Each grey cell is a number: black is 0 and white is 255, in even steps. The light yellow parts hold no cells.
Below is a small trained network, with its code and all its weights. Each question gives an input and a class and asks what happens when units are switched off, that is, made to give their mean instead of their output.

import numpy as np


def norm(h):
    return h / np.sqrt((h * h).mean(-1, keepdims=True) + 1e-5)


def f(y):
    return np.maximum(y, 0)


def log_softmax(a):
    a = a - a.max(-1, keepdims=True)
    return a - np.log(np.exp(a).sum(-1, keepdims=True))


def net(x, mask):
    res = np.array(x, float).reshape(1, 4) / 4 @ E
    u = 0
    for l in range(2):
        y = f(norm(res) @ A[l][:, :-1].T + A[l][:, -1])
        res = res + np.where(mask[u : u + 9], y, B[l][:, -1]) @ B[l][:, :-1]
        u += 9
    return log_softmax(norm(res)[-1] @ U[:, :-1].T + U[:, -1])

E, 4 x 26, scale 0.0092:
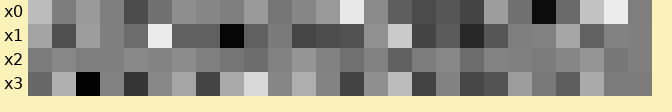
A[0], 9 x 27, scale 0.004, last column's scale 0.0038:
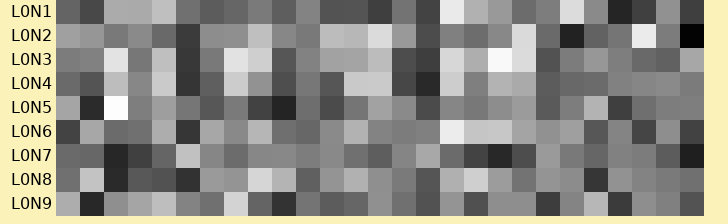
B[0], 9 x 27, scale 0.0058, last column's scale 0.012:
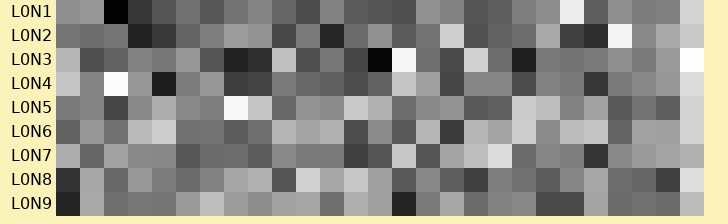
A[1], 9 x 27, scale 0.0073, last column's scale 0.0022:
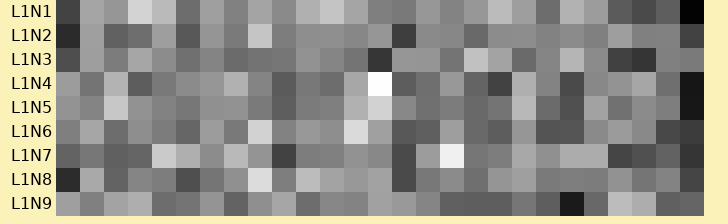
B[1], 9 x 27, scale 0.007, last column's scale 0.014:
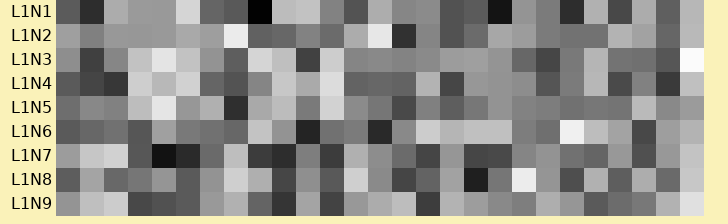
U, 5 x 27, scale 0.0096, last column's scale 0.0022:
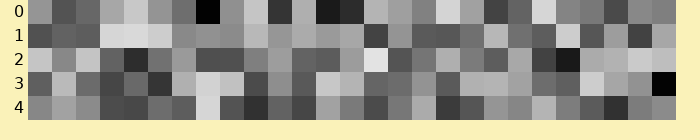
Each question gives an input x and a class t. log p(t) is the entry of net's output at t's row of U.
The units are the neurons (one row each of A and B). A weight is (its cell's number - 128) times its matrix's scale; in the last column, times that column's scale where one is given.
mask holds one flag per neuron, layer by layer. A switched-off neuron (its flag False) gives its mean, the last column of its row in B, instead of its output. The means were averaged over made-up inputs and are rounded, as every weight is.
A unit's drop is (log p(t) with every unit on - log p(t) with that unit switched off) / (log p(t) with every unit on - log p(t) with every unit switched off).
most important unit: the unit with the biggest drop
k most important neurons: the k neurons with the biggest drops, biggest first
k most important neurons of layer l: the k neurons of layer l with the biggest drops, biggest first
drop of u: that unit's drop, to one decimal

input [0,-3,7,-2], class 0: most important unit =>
L0N3
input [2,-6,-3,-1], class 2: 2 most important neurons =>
(L0N3; L0N2)
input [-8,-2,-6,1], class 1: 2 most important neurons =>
(L0N4; L0N3)
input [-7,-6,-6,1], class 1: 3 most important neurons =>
(L0N8; L1N1; L0N6)
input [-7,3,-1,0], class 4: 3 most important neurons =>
(L0N3; L1N7; L0N4)
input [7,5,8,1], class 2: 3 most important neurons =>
(L1N9; L0N8; L1N3)
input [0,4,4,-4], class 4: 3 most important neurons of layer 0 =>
(L0N1; L0N8; L0N6)
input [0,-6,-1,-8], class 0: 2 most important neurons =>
(L0N3; L0N6)
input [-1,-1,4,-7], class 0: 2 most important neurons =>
(L0N3; L0N4)
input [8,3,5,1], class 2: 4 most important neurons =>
(L1N9; L0N5; L0N8; L1N3)
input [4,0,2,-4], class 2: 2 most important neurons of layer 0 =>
(L0N4; L0N3)
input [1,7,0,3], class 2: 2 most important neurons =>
(L0N6; L1N3)
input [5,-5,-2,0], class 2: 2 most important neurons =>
(L0N3; L0N4)
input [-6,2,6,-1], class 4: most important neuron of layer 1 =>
(L1N7)
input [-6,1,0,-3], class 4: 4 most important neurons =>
(L1N7; L0N5; L0N1; L0N9)
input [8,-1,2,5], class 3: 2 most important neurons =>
(L0N3; L0N4)
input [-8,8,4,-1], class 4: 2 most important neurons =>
(L1N7; L0N3)
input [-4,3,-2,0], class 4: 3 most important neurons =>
(L0N3; L1N7; L0N4)
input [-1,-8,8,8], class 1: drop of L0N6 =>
0.1
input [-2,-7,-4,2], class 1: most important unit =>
L0N8
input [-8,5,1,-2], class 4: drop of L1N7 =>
0.4
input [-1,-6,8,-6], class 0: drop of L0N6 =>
0.0
